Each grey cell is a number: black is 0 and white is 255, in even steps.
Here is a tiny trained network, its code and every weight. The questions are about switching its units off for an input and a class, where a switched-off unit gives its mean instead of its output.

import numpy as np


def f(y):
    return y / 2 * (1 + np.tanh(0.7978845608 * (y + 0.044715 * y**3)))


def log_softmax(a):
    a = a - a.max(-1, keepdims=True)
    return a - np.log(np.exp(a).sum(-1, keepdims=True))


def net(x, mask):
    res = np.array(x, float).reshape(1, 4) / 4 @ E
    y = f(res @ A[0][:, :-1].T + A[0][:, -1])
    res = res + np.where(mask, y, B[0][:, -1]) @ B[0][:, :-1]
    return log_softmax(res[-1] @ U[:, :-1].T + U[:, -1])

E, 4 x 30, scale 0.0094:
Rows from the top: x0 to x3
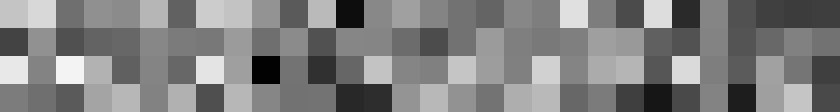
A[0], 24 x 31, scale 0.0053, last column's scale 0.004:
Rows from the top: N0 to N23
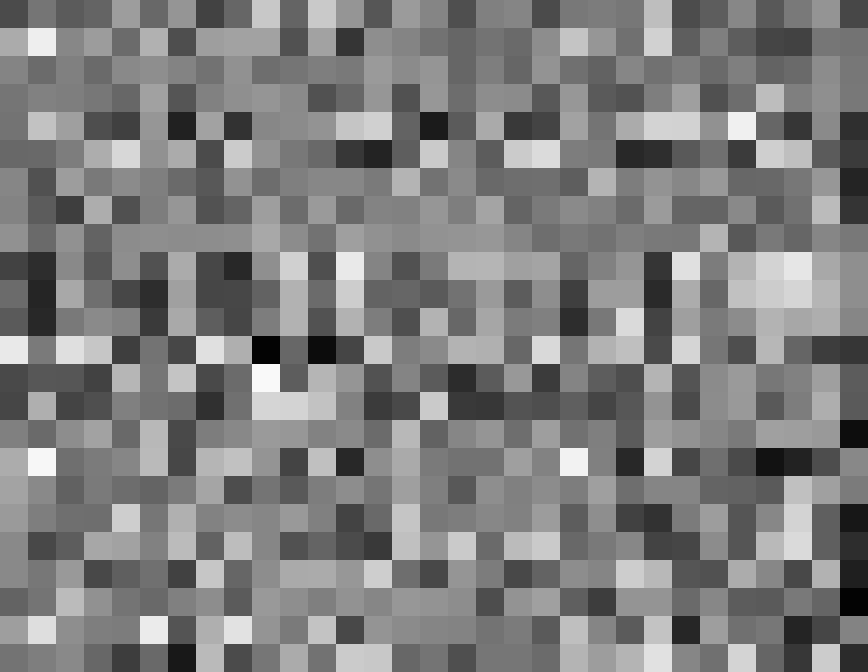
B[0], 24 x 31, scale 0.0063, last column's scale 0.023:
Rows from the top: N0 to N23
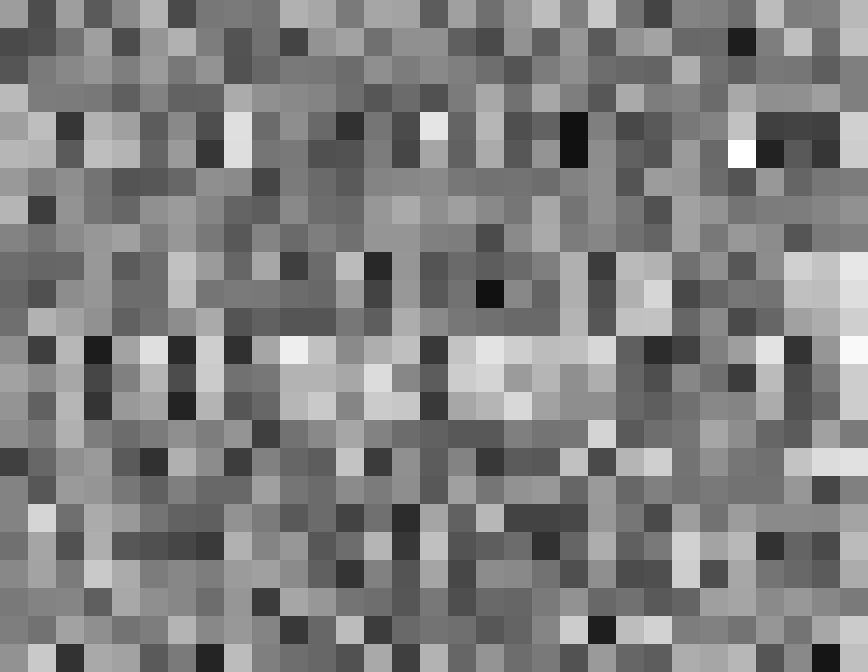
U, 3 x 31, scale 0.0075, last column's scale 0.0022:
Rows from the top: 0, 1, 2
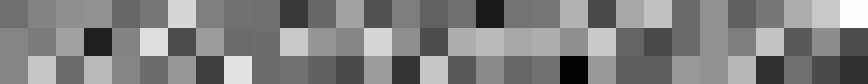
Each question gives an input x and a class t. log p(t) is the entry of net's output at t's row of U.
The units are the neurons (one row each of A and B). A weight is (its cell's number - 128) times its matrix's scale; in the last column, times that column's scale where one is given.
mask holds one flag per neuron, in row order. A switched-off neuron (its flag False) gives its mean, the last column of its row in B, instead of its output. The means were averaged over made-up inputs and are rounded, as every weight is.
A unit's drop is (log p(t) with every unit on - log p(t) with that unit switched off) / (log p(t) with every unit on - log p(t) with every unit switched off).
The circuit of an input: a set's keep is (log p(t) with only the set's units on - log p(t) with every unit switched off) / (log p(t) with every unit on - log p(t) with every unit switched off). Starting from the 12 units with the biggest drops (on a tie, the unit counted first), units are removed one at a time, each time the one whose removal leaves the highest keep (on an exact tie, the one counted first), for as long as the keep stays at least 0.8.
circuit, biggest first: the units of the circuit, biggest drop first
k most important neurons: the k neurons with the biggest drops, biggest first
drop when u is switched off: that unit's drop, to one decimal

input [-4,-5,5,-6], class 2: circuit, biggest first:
N4
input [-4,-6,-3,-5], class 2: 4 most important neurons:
N4; N23; N16; N12
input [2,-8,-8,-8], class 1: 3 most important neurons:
N14; N13; N0
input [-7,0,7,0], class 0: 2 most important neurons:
N9; N10
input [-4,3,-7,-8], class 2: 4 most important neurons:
N4; N12; N23; N20
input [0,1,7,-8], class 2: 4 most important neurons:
N4; N23; N20; N14
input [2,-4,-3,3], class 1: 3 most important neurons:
N4; N23; N9
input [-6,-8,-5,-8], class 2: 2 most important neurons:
N4; N23
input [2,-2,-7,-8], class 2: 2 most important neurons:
N4; N12
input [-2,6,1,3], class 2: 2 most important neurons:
N16; N22
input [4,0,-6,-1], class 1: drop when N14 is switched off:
0.2
